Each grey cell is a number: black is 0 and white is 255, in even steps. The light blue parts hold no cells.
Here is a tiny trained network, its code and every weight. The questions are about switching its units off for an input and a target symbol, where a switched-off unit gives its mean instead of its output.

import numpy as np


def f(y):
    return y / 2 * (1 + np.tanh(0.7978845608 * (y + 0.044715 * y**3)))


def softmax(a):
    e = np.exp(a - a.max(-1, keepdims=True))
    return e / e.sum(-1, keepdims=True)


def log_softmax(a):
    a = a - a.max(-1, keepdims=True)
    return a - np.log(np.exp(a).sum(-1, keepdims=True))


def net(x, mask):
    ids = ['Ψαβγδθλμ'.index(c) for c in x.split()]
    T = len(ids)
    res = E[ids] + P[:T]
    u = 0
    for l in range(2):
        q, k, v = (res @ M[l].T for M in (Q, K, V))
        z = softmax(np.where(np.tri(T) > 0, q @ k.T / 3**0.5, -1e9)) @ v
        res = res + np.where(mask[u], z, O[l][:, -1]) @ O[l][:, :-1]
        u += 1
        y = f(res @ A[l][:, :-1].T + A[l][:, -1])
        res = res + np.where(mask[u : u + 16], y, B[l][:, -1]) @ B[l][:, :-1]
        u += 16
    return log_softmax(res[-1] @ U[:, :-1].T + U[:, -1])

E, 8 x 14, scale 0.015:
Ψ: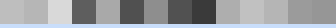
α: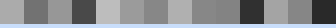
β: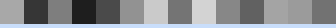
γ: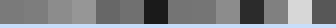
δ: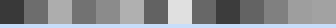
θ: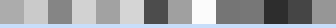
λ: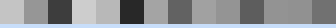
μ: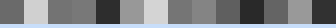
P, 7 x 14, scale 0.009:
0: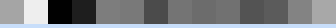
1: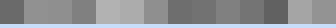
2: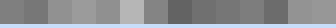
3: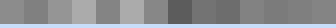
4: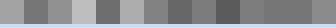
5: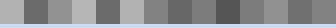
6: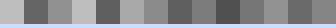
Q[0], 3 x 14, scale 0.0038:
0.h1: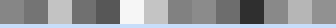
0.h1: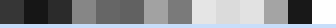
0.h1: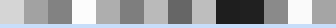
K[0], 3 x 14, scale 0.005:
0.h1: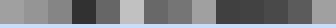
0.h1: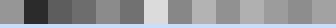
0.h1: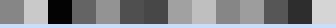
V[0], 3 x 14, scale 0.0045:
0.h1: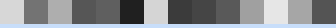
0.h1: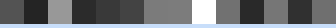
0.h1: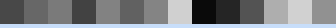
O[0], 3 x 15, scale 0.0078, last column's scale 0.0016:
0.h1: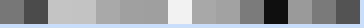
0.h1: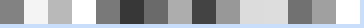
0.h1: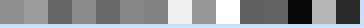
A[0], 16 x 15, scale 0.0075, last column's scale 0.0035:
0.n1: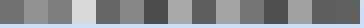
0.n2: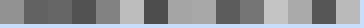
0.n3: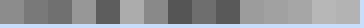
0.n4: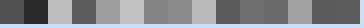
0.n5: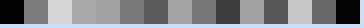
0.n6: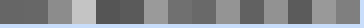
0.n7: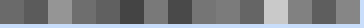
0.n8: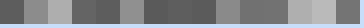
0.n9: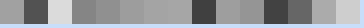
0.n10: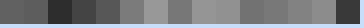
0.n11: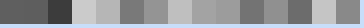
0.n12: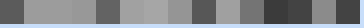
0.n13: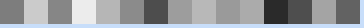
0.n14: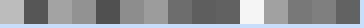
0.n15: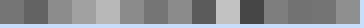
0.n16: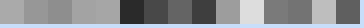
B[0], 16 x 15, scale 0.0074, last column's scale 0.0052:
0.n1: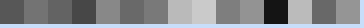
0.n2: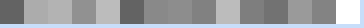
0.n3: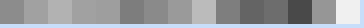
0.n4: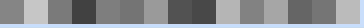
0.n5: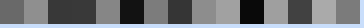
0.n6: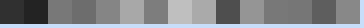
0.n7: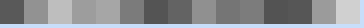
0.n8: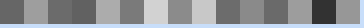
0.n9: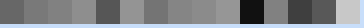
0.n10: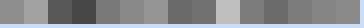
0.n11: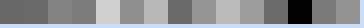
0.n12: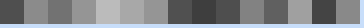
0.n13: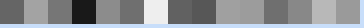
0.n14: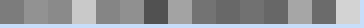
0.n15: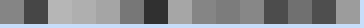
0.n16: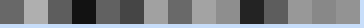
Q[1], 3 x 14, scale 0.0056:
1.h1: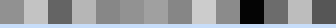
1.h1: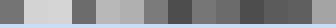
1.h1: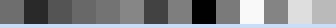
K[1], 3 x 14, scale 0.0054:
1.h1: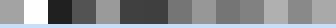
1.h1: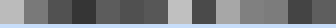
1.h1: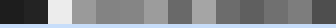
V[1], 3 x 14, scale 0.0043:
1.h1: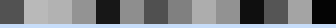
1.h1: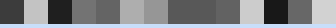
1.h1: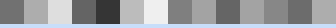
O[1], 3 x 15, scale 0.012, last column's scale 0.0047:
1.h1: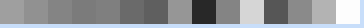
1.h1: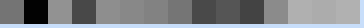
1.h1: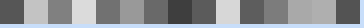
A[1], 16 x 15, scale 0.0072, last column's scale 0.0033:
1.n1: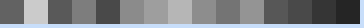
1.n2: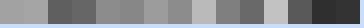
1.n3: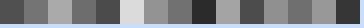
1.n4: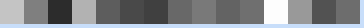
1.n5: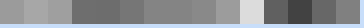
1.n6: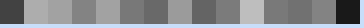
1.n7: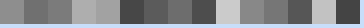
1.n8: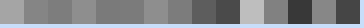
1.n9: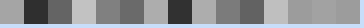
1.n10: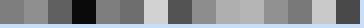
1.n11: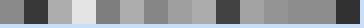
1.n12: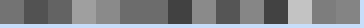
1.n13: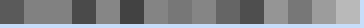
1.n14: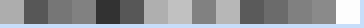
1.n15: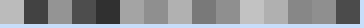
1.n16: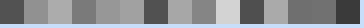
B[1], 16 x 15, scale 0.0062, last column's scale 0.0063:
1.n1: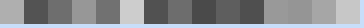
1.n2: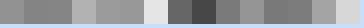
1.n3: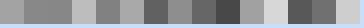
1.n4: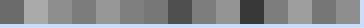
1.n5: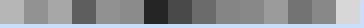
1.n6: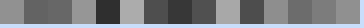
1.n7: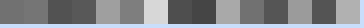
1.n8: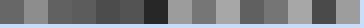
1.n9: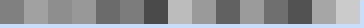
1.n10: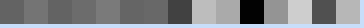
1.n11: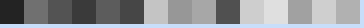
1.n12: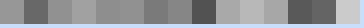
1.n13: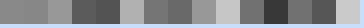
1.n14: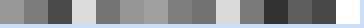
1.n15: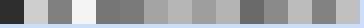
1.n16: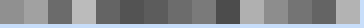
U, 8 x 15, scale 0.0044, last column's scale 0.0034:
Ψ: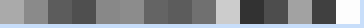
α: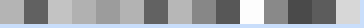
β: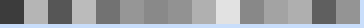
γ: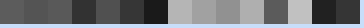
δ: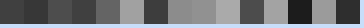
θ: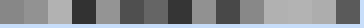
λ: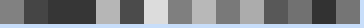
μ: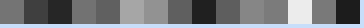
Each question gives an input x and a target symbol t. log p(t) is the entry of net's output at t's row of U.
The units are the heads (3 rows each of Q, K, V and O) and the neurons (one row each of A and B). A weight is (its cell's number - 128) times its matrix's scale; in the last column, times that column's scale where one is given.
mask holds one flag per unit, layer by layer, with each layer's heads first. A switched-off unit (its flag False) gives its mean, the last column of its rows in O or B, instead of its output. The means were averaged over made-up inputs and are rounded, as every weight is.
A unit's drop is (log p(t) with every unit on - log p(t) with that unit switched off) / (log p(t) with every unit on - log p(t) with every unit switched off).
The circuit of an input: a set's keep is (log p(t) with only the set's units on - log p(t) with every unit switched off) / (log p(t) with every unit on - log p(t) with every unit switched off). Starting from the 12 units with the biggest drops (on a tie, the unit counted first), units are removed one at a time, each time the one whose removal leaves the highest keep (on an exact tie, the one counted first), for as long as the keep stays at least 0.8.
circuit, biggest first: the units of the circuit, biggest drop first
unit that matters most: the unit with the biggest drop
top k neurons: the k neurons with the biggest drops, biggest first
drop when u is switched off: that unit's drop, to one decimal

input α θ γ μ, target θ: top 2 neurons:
1.n14; 1.n5
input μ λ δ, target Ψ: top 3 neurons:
0.n5; 1.n13; 1.n7
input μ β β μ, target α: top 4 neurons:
1.n3; 1.n12; 1.n10; 1.n7
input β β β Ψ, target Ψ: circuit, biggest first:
0.n16; 1.n13
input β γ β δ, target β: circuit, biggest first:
1.h1
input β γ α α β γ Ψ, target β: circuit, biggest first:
1.h1; 0.n9
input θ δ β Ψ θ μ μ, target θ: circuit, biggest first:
0.h1; 0.n7
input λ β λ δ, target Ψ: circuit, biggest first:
0.n5; 1.n13
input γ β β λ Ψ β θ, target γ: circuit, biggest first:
0.h1; 1.h1; 1.n8
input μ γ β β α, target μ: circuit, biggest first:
1.h1; 1.n7
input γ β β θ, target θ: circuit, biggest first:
1.n14; 0.n13
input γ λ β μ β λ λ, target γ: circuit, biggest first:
1.n8; 1.h1; 1.n2
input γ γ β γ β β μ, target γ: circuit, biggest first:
1.h1; 1.n8
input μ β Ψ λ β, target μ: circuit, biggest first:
1.h1; 0.h1; 1.n7
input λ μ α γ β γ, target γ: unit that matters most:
0.n1
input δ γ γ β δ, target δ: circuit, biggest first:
1.h1; 0.h1
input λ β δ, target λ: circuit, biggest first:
1.h1; 0.n8; 0.n5
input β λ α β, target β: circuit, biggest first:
0.h1; 1.h1
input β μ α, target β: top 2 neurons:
0.n9; 1.n5
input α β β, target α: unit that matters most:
0.h1
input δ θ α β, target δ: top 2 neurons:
1.n9; 0.n7
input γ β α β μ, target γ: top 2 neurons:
1.n8; 1.n2
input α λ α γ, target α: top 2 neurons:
0.n15; 1.n10
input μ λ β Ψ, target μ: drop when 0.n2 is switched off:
0.1
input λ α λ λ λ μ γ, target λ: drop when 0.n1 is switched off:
0.1
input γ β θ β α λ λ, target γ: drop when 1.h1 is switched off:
0.8
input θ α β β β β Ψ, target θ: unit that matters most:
0.h1
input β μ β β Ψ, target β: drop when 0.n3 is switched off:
-0.1
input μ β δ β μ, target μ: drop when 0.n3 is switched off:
0.1
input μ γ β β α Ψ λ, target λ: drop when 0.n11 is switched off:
0.3
